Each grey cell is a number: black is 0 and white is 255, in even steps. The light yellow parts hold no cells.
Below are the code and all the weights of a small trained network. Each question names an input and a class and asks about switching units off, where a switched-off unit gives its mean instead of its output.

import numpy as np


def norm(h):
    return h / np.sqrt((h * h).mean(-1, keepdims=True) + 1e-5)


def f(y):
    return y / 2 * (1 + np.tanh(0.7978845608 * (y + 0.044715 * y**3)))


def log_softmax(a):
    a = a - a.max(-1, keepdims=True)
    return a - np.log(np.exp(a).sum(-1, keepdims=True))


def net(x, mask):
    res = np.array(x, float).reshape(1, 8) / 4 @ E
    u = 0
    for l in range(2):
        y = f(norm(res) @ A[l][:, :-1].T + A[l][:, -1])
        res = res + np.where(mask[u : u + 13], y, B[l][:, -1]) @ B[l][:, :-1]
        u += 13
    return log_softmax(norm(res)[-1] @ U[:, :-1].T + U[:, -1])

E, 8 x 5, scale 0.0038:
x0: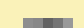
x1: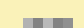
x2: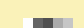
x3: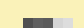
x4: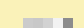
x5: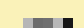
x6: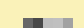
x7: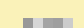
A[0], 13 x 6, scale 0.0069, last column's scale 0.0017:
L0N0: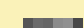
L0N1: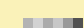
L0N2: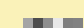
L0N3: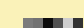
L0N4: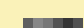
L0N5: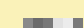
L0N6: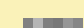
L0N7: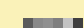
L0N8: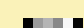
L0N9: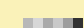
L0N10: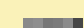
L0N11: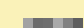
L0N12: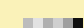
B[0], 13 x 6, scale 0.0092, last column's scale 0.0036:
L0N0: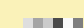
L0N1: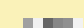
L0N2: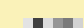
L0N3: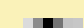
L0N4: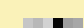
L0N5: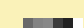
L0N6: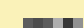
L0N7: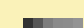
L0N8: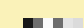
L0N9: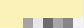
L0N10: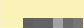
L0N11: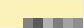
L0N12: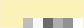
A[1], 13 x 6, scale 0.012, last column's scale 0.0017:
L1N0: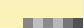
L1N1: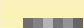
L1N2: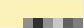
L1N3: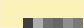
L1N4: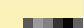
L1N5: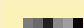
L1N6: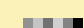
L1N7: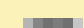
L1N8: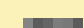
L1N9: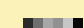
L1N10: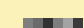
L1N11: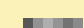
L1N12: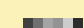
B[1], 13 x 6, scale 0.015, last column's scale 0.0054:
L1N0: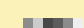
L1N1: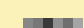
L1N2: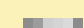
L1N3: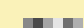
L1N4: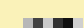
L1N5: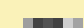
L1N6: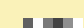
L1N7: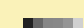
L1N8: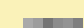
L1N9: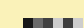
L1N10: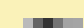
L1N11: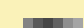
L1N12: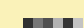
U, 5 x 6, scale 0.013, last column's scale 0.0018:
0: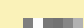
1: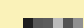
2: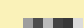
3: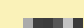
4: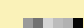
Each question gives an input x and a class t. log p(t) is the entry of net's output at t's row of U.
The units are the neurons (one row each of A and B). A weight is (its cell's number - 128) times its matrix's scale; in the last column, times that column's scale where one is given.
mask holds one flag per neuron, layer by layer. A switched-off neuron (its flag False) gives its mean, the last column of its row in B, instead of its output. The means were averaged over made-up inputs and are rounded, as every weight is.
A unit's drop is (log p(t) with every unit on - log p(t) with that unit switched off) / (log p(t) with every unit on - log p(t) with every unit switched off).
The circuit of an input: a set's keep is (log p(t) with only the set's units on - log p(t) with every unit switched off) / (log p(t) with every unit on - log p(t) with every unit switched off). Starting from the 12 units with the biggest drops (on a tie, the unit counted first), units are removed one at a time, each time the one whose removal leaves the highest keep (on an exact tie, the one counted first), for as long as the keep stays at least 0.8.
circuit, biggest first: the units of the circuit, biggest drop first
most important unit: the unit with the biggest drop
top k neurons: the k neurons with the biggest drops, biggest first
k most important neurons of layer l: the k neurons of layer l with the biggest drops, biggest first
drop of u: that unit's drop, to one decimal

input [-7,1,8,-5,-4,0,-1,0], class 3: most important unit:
L0N5
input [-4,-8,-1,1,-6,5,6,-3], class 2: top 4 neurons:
L0N8, L0N4, L0N3, L1N4
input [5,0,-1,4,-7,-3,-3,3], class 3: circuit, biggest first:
L0N3, L1N5
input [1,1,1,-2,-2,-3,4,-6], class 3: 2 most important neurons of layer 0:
L0N8, L0N5
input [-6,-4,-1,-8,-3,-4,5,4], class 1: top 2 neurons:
L0N5, L0N8
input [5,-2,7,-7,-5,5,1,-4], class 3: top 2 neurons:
L0N5, L1N10
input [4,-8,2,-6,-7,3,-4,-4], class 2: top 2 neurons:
L1N4, L0N4
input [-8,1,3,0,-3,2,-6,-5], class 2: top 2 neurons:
L0N4, L1N4
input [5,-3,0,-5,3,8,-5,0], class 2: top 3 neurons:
L1N4, L0N12, L0N3
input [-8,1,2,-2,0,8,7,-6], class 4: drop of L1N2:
0.2
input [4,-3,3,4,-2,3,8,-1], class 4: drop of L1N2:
0.2
